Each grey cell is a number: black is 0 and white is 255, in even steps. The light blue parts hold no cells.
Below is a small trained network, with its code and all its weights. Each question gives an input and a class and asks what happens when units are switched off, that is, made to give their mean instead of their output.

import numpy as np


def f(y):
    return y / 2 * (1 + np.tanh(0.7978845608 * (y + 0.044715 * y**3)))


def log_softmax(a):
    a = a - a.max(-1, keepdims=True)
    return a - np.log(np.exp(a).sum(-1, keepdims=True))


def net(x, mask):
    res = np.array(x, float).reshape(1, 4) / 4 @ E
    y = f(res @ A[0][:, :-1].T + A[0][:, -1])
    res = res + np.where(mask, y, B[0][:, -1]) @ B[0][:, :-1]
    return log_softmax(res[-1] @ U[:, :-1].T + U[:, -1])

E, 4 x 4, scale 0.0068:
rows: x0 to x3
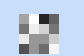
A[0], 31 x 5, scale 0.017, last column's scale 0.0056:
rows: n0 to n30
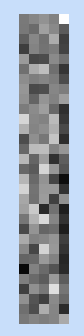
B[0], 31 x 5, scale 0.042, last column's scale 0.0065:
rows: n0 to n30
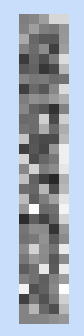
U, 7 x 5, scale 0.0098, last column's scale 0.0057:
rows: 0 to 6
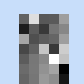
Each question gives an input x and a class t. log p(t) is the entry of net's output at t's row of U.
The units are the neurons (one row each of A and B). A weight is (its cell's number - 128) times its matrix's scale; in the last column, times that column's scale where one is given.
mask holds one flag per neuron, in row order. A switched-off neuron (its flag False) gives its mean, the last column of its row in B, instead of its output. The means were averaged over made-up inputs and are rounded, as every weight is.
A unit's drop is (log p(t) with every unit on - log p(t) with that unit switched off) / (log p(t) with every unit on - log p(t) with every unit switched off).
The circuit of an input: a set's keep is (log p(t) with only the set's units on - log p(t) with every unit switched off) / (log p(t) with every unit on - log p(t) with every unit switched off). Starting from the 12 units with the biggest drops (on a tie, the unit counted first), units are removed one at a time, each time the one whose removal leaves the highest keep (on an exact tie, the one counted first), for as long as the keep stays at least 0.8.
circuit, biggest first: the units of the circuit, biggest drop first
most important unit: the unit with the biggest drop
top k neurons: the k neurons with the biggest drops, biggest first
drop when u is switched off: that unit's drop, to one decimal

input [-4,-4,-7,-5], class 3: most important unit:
n25
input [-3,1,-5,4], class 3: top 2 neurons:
(n25 n14)
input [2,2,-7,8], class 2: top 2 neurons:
(n27 n12)
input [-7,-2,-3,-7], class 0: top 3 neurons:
(n23 n15 n29)
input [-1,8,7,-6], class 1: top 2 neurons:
(n20 n13)
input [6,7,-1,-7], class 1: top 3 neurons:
(n13 n20 n27)
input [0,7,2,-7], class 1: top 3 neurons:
(n20 n13 n27)
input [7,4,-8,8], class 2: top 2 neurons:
(n27 n12)
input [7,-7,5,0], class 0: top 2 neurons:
(n19 n13)
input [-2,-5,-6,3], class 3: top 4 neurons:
(n25 n13 n20 n3)
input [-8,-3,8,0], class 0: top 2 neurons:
(n23 n15)
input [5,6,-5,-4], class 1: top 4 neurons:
(n13 n5 n23 n15)
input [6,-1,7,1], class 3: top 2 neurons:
(n10 n17)
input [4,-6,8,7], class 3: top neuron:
(n10)
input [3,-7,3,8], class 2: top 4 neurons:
(n27 n12 n13 n20)
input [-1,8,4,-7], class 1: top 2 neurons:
(n20 n13)
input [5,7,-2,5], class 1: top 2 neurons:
(n13 n20)
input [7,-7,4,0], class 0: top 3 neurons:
(n19 n13 n20)
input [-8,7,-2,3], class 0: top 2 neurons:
(n15 n23)
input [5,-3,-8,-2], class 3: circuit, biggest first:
(n25)
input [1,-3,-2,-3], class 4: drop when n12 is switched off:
0.1
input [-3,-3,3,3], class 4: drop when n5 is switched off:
0.2
